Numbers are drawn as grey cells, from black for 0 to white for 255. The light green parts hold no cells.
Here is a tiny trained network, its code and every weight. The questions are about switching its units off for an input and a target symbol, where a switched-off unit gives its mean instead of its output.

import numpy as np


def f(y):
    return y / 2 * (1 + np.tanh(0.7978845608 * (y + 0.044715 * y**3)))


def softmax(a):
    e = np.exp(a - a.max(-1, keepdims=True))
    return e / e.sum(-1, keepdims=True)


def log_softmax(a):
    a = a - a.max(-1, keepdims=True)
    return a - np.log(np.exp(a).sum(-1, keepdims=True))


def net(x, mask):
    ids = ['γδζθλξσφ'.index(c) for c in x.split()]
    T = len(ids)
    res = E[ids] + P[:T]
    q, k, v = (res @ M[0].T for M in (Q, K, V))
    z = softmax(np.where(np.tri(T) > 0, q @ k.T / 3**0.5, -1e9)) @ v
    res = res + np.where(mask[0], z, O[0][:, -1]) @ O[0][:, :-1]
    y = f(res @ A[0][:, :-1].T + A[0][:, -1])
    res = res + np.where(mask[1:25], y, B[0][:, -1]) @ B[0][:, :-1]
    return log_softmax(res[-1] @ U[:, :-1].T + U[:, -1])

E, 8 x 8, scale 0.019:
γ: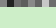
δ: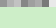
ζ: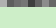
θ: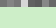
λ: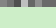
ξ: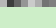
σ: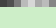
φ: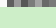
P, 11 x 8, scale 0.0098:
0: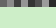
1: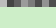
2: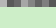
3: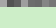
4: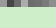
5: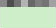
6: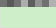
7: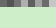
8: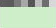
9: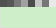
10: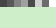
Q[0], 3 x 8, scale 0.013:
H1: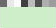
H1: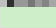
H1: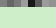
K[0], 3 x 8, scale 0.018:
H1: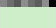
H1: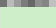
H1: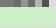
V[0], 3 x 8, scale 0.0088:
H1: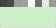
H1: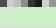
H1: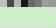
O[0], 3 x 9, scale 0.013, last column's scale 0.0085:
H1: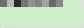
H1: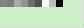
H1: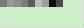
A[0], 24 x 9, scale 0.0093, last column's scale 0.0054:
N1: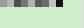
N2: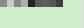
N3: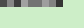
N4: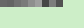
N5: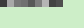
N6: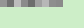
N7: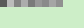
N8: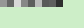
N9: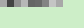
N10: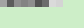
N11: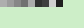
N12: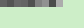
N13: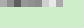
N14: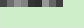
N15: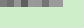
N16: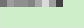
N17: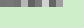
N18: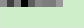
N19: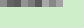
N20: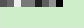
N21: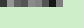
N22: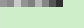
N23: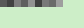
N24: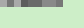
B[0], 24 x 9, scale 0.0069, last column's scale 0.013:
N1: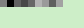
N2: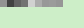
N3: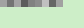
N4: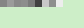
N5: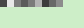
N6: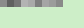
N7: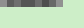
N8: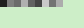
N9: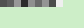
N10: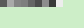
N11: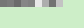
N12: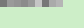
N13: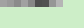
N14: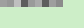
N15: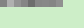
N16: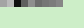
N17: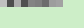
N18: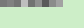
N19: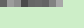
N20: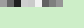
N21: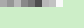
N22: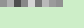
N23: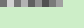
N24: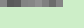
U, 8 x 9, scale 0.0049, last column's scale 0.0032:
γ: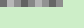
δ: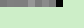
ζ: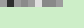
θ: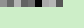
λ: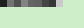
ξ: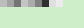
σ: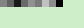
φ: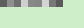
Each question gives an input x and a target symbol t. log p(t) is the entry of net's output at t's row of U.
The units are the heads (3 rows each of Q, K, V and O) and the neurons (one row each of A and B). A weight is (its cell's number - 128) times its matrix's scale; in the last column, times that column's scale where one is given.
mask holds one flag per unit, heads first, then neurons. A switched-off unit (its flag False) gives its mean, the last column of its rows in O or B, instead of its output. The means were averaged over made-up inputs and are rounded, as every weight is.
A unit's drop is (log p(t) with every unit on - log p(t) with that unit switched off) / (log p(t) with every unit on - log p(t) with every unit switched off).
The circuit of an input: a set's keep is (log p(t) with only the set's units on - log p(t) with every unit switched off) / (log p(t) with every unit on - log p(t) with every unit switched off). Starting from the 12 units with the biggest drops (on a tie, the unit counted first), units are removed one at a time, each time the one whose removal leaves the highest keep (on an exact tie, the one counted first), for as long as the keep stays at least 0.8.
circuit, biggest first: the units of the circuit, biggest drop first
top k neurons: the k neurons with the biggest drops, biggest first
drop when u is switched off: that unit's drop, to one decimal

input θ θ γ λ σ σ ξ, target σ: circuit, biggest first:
H1, N1
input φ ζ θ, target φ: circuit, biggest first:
H1, N8, N22
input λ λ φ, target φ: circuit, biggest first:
N8, H1, N22, N21
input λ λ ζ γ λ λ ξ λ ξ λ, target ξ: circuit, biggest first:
H1, N21, N9
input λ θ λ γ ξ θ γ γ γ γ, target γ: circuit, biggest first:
H1, N5, N12
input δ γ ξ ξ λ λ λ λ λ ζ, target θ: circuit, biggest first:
H1
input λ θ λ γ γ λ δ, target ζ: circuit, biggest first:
N11, H1, N1
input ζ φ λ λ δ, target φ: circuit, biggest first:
H1, N20, N8, N10
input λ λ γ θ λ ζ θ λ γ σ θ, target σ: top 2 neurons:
N1, N3
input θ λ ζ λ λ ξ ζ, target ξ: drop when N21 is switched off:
0.3
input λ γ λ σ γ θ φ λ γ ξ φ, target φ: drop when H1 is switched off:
0.7
